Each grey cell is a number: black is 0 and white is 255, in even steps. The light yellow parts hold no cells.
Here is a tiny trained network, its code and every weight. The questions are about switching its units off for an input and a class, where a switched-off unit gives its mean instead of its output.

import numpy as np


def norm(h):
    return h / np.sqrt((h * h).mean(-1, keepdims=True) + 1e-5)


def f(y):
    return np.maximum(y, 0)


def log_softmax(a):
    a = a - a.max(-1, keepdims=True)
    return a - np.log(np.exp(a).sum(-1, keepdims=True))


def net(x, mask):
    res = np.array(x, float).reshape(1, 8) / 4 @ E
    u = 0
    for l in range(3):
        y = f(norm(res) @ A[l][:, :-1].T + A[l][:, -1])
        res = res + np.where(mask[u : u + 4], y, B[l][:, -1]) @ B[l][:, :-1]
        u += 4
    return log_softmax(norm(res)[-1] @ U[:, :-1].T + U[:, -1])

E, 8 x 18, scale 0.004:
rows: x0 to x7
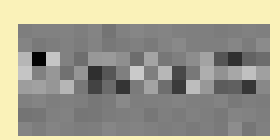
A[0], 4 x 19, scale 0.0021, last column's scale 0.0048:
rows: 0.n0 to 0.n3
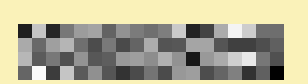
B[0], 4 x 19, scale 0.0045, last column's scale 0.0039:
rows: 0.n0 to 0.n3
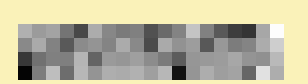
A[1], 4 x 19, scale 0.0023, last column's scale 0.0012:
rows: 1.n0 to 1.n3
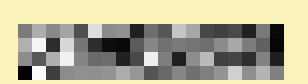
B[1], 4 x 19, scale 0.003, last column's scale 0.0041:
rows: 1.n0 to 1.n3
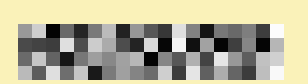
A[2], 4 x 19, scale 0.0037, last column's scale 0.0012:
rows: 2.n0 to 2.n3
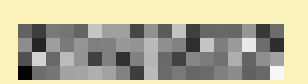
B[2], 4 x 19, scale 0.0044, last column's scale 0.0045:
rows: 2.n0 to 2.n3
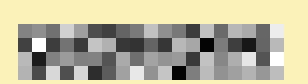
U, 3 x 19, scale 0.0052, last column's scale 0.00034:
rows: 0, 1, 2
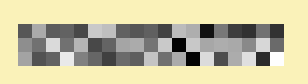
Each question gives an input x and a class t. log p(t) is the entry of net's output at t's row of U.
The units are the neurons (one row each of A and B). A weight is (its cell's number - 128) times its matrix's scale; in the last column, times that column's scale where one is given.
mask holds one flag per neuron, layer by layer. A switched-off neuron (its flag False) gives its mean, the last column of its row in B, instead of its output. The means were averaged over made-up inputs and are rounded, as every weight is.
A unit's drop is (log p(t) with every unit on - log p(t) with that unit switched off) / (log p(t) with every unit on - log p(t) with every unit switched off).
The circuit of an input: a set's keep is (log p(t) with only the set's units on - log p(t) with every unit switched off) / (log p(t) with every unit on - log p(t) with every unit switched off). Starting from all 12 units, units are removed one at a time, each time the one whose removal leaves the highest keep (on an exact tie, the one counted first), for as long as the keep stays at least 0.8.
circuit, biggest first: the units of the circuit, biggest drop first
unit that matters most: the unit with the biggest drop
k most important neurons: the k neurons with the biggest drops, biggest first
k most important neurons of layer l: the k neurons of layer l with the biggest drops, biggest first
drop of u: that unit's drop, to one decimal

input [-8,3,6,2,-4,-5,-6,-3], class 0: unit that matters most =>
2.n1
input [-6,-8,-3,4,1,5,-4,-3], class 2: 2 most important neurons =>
(1.n1; 2.n2)
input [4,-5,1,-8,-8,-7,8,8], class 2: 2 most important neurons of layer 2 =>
(2.n0; 2.n3)
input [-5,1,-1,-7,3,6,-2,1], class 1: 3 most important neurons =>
(0.n3; 2.n3; 0.n0)
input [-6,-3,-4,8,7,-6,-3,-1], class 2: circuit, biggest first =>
(1.n1; 2.n2)
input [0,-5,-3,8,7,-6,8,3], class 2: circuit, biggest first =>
(1.n1; 2.n2)
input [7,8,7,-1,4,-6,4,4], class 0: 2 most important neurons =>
(2.n3; 1.n3)
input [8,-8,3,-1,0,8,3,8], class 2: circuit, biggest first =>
(1.n3; 2.n0)
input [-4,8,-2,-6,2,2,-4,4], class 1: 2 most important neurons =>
(0.n3; 2.n3)
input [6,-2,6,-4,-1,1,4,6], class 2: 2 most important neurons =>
(2.n0; 0.n0)
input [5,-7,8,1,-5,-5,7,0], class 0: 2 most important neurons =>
(2.n1; 2.n2)
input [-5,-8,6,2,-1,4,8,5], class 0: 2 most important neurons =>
(2.n1; 0.n0)
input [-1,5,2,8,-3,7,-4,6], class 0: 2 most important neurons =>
(2.n1; 1.n3)
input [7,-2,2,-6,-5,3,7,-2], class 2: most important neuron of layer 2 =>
(2.n0)
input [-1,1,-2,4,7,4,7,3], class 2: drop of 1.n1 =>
0.3
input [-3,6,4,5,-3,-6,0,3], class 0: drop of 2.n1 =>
1.0
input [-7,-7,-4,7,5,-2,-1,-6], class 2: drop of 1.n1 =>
0.2
